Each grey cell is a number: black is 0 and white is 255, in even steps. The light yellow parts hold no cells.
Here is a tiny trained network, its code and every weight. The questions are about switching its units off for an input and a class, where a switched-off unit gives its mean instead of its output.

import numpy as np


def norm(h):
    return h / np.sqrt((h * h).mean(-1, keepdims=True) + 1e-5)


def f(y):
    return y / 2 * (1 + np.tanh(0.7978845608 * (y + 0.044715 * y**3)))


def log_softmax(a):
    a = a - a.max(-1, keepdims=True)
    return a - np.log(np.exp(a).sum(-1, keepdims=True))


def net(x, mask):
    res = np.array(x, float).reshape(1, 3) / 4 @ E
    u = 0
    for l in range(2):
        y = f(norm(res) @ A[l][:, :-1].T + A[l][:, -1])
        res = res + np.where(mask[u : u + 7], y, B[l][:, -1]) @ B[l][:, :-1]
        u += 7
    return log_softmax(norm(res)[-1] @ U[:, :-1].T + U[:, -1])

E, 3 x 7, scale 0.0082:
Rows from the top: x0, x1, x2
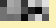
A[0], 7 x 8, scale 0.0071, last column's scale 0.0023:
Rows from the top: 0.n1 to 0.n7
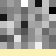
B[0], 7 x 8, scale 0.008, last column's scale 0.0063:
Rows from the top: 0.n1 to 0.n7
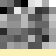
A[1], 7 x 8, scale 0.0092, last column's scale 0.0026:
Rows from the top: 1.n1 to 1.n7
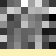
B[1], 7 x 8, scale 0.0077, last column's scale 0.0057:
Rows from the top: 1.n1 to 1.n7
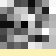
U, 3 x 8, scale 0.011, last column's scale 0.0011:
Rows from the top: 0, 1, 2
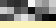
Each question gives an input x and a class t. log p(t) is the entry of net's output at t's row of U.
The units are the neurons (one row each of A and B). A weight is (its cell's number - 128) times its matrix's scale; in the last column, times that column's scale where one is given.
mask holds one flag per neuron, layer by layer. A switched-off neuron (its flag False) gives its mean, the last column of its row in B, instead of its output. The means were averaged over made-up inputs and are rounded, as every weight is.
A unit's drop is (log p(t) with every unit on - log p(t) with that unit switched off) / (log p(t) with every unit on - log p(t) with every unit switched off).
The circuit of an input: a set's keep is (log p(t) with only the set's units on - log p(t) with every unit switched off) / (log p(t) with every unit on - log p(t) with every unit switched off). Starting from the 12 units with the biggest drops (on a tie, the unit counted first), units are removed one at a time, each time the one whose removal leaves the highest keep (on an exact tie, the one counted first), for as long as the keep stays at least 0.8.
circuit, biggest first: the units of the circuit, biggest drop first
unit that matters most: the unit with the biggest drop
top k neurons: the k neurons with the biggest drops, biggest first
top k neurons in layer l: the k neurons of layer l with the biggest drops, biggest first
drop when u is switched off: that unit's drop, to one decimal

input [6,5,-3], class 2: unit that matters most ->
1.n1
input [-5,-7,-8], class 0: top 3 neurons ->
1.n4, 0.n1, 1.n2
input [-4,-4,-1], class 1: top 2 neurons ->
1.n1, 0.n3
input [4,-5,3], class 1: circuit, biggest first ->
1.n1, 0.n1
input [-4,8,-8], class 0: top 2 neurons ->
0.n1, 1.n1
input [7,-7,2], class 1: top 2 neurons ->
1.n1, 0.n1
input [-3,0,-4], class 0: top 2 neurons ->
0.n1, 1.n1
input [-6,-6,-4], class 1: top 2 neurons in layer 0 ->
0.n3, 0.n6
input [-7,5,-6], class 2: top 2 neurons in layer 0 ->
0.n7, 0.n5
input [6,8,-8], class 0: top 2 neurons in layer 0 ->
0.n1, 0.n7
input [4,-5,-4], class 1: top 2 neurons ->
1.n1, 1.n2
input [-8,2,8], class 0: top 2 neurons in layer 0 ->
0.n3, 0.n4
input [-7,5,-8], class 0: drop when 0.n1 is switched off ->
0.7
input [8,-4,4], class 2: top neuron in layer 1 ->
1.n2
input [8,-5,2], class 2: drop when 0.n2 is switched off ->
0.1
